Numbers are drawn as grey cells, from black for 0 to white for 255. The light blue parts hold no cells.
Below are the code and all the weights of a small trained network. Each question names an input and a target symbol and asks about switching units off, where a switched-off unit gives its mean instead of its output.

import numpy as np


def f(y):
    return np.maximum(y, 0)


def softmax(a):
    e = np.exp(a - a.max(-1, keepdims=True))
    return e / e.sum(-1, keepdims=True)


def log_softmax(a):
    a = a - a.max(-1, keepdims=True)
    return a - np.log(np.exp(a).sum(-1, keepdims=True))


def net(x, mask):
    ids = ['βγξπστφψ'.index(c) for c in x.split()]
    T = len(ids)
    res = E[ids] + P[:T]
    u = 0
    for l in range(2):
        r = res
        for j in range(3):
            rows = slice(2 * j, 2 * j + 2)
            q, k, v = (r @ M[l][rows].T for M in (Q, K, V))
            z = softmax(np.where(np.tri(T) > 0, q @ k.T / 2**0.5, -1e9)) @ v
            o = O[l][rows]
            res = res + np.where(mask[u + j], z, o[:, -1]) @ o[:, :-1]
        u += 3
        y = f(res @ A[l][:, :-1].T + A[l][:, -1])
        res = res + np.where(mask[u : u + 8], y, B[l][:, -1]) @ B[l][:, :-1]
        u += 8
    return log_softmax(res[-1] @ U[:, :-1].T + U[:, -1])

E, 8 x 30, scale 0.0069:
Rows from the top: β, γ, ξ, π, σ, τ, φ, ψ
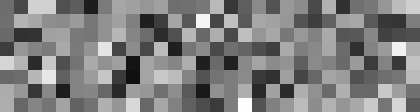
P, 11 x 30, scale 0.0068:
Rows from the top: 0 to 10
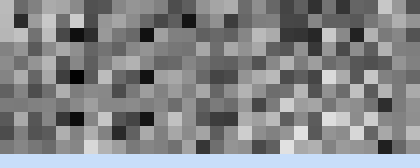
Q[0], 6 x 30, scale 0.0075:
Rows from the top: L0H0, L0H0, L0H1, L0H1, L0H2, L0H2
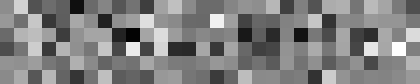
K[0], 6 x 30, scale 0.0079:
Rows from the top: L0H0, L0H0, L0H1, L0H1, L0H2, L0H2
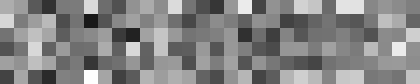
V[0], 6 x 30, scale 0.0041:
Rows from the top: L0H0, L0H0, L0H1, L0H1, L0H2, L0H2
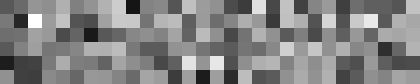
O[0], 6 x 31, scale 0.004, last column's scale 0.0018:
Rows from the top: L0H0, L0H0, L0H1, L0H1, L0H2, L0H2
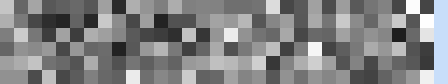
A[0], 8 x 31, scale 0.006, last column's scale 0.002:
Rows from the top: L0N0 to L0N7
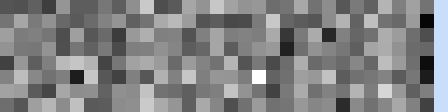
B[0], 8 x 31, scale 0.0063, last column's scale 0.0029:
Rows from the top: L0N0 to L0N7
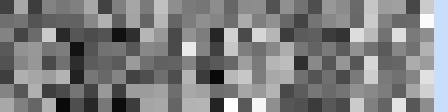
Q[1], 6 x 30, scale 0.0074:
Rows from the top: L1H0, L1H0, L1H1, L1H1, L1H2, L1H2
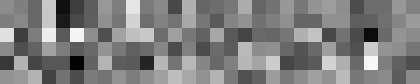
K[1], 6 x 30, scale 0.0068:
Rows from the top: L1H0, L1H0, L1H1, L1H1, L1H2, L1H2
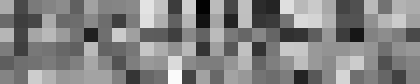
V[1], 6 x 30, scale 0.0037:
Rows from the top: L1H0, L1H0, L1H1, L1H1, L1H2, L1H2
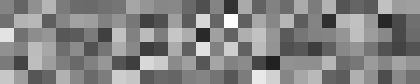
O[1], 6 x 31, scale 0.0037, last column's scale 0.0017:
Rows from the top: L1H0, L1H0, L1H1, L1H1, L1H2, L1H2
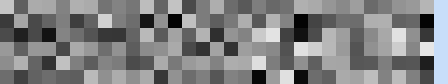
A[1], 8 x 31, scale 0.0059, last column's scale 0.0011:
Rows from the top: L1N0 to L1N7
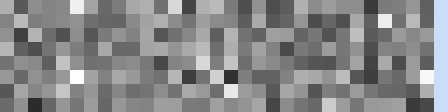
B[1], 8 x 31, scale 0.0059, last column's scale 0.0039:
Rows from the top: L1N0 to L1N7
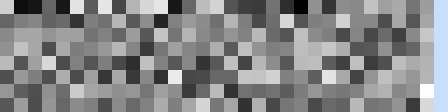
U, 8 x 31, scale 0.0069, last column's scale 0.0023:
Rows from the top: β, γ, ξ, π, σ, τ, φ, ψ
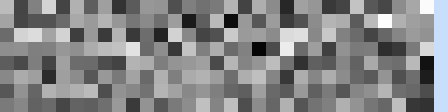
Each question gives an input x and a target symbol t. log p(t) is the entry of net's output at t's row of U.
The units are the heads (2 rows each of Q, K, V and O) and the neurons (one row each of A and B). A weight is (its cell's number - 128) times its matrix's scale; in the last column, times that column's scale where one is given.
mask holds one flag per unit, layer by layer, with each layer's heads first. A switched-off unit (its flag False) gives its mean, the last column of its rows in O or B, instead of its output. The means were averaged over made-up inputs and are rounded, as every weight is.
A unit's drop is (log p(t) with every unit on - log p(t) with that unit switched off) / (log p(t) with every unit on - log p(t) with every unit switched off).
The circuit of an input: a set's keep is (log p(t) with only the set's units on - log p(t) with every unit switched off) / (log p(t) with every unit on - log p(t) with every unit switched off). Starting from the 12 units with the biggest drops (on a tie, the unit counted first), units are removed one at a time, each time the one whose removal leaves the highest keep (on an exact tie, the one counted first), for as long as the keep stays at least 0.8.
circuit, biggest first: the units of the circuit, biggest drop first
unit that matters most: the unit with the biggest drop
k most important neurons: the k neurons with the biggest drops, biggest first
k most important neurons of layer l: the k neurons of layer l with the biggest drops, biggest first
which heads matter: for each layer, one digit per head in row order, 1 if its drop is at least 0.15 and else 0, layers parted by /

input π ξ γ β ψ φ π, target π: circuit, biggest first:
(L1H1)
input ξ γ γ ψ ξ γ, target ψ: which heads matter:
100 / 000
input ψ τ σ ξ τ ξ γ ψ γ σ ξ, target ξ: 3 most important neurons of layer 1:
(L1N5; L1N0; L1N6)
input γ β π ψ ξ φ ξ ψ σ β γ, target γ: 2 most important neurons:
(L1N0; L0N5)
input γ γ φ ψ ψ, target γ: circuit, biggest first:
(L0N5; L0H1; L1H0; L1N5)
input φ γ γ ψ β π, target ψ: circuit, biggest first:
(L0H0; L1N7)
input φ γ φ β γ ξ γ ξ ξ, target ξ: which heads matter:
001 / 000
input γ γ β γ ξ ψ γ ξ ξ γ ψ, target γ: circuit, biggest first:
(L0H1; L0N5; L1H0; L1N5)
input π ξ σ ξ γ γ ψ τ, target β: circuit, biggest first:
(L0H1; L0N7)
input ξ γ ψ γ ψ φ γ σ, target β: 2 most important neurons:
(L0N7; L0N2)
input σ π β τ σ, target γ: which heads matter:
000 / 100
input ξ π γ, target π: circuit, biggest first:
(L1H1; L0N1; L1H2)
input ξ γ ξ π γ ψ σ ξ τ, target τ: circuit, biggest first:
(L1H2; L0N1)
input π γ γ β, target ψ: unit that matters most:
L1N1
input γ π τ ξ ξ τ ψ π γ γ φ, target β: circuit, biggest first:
(L0N2; L0H1)
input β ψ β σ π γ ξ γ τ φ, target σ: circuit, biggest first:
(L0N4; L0H0; L0N6)
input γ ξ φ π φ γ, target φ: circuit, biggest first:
(L0H0; L1N6)
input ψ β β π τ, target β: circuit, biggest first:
(L0H1; L0H0; L0N2)
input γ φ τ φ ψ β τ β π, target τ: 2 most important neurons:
(L0N1; L1N3)
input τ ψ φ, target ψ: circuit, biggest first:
(L0H0; L0N3)
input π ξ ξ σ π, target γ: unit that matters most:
L0N5
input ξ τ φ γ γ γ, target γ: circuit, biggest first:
(L0H2; L1H1; L0N1)
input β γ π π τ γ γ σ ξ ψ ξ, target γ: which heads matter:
010 / 100
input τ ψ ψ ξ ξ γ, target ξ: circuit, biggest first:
(L0H2; L0N5)
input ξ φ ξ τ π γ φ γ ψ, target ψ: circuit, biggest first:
(L0H0; L1N7)
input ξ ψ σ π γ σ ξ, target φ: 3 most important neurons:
(L0N0; L1N7; L1N6)
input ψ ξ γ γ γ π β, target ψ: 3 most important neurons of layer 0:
(L0N0; L0N7; L0N5)
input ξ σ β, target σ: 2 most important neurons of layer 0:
(L0N1; L0N5)
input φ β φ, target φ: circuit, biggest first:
(L0H0)
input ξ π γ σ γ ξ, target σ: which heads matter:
100 / 010
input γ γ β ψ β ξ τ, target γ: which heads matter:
000 / 100
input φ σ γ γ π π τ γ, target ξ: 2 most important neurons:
(L1N5; L0N1)
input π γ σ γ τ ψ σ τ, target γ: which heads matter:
010 / 100
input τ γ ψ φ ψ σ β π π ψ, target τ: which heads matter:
100 / 000
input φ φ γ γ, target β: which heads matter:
000 / 100
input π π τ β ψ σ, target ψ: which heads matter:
100 / 000
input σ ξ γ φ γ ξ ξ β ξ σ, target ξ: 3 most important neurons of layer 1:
(L1N3; L1N1; L1N0)
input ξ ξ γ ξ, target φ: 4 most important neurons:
(L0N0; L1N6; L1N7; L0N5)
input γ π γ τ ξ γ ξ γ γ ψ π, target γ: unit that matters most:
L0H1
